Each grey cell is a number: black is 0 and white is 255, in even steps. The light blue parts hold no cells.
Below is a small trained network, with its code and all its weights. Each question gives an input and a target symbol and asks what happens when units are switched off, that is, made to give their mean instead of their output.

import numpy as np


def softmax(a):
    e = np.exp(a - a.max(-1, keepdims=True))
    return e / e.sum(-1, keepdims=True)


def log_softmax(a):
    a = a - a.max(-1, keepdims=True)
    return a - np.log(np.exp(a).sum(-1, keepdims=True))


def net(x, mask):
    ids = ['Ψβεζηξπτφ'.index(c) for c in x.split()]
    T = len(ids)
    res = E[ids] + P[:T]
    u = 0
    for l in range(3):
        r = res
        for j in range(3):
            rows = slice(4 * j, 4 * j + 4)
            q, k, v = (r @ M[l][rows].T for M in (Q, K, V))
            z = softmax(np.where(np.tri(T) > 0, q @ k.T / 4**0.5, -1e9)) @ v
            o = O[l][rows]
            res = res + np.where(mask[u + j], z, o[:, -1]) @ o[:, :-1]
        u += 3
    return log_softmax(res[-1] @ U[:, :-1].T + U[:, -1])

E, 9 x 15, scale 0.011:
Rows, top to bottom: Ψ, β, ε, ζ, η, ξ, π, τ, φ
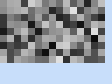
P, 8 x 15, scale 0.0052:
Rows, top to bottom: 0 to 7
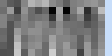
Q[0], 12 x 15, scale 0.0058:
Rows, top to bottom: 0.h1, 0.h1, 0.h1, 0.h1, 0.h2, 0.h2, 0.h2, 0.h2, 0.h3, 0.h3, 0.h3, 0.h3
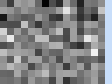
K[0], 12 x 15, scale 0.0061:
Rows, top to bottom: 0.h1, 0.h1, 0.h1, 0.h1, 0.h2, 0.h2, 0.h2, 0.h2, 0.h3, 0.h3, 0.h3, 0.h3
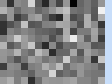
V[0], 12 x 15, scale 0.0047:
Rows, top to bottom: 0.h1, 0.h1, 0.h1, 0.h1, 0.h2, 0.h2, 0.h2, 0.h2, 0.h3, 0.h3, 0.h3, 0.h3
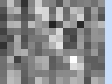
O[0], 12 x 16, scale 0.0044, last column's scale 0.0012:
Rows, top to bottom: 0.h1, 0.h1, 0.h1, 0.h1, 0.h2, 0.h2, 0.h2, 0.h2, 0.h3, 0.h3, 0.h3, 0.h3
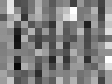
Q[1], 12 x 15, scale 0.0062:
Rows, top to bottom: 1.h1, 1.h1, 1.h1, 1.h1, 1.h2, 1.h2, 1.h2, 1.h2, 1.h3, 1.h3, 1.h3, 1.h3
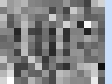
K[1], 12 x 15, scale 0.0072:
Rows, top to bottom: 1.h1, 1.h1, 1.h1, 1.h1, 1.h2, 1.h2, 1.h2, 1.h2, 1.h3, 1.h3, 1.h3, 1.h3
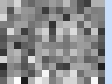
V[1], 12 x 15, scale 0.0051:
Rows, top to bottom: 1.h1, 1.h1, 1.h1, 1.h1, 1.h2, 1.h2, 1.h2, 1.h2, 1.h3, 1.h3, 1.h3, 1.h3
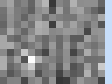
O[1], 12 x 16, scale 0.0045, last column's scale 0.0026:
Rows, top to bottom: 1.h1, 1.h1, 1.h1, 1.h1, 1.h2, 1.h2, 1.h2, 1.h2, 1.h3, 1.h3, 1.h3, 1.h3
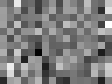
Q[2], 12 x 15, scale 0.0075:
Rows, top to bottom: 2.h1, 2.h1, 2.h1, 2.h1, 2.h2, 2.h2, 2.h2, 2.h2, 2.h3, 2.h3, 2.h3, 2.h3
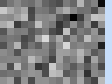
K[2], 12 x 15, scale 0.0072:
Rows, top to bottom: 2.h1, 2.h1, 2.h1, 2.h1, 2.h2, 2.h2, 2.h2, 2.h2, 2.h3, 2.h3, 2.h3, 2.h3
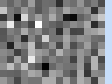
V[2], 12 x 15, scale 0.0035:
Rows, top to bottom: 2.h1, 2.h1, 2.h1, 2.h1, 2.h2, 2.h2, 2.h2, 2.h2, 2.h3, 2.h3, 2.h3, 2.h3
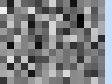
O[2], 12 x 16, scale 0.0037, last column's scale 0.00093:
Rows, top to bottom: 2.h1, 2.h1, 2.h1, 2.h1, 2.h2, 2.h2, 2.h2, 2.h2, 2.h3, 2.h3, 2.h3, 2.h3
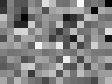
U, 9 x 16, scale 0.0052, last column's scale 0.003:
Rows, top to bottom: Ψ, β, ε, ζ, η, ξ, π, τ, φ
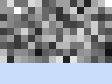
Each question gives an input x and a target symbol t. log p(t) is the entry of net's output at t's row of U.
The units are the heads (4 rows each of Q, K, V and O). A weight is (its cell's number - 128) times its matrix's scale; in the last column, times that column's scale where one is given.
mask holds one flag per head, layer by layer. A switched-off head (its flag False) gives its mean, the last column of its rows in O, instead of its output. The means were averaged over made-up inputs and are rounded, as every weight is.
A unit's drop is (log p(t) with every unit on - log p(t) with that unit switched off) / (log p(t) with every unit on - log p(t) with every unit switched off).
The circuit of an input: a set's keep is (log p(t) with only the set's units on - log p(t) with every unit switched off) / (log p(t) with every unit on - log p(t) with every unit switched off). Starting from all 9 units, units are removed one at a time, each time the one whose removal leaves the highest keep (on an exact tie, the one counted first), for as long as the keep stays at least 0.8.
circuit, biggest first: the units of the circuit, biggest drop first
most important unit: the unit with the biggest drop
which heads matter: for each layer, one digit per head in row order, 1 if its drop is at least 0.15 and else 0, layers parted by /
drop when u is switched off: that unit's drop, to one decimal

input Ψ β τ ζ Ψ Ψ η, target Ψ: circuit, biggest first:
[1.h3 0.h1 2.h1]
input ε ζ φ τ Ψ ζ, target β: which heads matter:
111 / 011 / 011
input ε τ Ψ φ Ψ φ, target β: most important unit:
1.h2
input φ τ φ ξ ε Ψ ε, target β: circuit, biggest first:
[1.h2 0.h1 2.h2]
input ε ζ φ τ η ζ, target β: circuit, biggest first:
[0.h3 1.h2 0.h1 2.h2]
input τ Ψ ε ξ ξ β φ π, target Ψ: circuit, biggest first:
[0.h1 1.h3]
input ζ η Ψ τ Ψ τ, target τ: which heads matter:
101 / 011 / 100
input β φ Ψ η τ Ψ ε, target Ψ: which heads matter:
110 / 101 / 000
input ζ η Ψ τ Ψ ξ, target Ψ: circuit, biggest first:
[0.h1 1.h3]
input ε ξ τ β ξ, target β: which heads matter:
110 / 011 / 010
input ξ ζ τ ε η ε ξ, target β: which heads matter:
101 / 011 / 010
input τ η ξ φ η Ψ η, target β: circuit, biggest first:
[0.h1 1.h3 2.h2 2.h3]
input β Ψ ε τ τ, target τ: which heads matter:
111 / 011 / 100
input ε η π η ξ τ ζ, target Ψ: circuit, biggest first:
[0.h1 1.h3 2.h1]
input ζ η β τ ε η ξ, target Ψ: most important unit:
0.h2
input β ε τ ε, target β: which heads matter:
111 / 011 / 010
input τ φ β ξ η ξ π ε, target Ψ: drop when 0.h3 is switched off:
0.1
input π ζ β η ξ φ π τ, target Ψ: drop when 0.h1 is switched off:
1.2
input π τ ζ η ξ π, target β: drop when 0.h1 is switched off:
0.4
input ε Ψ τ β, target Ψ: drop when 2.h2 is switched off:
0.0
